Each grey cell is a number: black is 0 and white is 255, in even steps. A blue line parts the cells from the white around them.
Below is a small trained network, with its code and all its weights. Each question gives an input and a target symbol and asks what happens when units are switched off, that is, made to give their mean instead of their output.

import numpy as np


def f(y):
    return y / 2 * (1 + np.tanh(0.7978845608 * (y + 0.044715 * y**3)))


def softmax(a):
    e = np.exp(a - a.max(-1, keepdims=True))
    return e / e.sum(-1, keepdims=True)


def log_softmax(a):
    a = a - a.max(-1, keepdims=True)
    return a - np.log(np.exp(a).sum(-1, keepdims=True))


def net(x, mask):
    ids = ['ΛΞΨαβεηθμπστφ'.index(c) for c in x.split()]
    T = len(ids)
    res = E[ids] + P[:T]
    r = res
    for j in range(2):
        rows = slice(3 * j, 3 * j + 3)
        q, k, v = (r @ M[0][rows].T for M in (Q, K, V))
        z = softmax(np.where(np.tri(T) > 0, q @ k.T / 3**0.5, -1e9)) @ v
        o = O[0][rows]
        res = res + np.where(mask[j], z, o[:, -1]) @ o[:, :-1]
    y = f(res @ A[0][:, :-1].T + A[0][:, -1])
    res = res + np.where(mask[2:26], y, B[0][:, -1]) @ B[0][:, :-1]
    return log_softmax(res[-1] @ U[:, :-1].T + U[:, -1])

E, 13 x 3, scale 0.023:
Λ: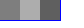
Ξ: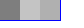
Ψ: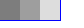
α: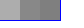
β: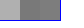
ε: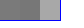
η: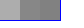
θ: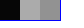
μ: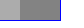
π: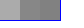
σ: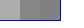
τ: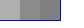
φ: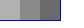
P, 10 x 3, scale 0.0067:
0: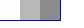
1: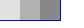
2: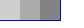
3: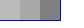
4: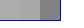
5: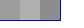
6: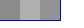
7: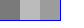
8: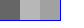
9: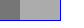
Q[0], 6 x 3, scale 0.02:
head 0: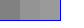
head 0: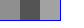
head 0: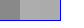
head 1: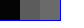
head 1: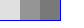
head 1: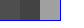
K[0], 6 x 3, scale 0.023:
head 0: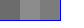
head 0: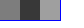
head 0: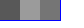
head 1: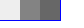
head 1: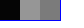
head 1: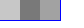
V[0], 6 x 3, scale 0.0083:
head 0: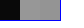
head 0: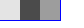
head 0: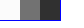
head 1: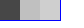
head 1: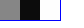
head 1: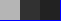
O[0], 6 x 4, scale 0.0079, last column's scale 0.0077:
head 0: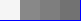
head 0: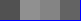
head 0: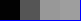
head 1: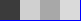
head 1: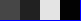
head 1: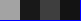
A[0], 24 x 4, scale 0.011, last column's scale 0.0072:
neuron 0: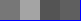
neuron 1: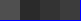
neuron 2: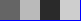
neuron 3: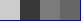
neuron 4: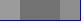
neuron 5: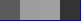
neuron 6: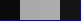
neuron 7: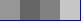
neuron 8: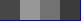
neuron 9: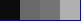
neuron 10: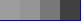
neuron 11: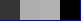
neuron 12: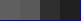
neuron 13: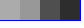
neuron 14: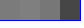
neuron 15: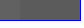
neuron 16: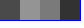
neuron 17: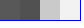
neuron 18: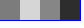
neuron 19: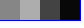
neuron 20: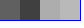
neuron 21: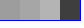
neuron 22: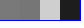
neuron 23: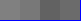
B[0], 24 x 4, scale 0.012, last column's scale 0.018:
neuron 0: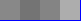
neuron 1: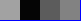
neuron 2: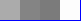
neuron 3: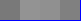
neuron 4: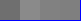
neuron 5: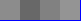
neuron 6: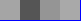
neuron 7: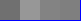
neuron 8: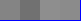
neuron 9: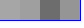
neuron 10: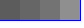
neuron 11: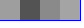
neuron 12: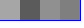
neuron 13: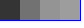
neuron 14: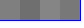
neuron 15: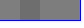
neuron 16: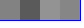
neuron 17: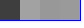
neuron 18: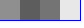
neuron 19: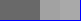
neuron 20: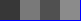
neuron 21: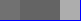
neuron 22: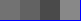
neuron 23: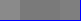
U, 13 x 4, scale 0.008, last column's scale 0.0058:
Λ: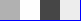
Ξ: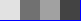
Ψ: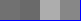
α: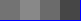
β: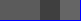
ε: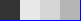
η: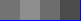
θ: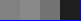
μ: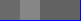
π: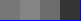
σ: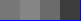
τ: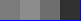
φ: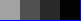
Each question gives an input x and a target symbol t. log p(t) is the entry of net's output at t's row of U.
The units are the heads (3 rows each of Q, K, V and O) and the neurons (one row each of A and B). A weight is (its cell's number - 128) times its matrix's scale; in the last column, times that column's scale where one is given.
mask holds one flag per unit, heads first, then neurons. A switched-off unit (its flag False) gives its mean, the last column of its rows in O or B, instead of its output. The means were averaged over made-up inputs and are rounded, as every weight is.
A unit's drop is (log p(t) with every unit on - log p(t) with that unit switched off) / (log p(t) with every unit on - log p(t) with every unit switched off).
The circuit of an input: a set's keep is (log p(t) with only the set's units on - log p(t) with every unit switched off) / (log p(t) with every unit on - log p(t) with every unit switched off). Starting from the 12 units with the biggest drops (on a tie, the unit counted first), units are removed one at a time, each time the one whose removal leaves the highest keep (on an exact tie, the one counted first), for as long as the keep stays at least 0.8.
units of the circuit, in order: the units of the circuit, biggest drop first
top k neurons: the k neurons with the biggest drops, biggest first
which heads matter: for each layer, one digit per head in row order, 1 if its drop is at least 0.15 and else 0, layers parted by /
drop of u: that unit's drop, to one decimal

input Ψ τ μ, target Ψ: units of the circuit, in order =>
[head 1; neuron 6; head 0]
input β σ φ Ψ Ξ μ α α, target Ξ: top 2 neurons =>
[neuron 6; neuron 11]
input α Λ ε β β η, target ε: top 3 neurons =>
[neuron 17; neuron 18; neuron 2]
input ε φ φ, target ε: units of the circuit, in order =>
[head 1; neuron 17; head 0]
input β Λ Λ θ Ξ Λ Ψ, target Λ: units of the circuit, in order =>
[head 0; head 1]
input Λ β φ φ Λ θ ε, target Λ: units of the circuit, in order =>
[head 0; neuron 6]
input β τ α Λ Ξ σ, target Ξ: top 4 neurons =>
[neuron 6; neuron 11; neuron 13; neuron 20]
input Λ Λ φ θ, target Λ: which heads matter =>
10
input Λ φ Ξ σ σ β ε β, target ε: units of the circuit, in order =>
[head 1; neuron 17; neuron 18]
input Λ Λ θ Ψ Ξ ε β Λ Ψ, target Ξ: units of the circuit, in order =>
[head 0]
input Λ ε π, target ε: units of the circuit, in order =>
[head 1; neuron 17; neuron 18; head 0]
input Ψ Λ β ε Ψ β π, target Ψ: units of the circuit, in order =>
[head 1; neuron 6]
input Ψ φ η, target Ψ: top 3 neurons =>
[neuron 6; neuron 11; neuron 17]
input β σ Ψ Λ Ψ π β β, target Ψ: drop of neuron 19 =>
-0.1
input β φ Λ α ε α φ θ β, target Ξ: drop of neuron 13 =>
0.1
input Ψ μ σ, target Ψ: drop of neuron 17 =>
0.2
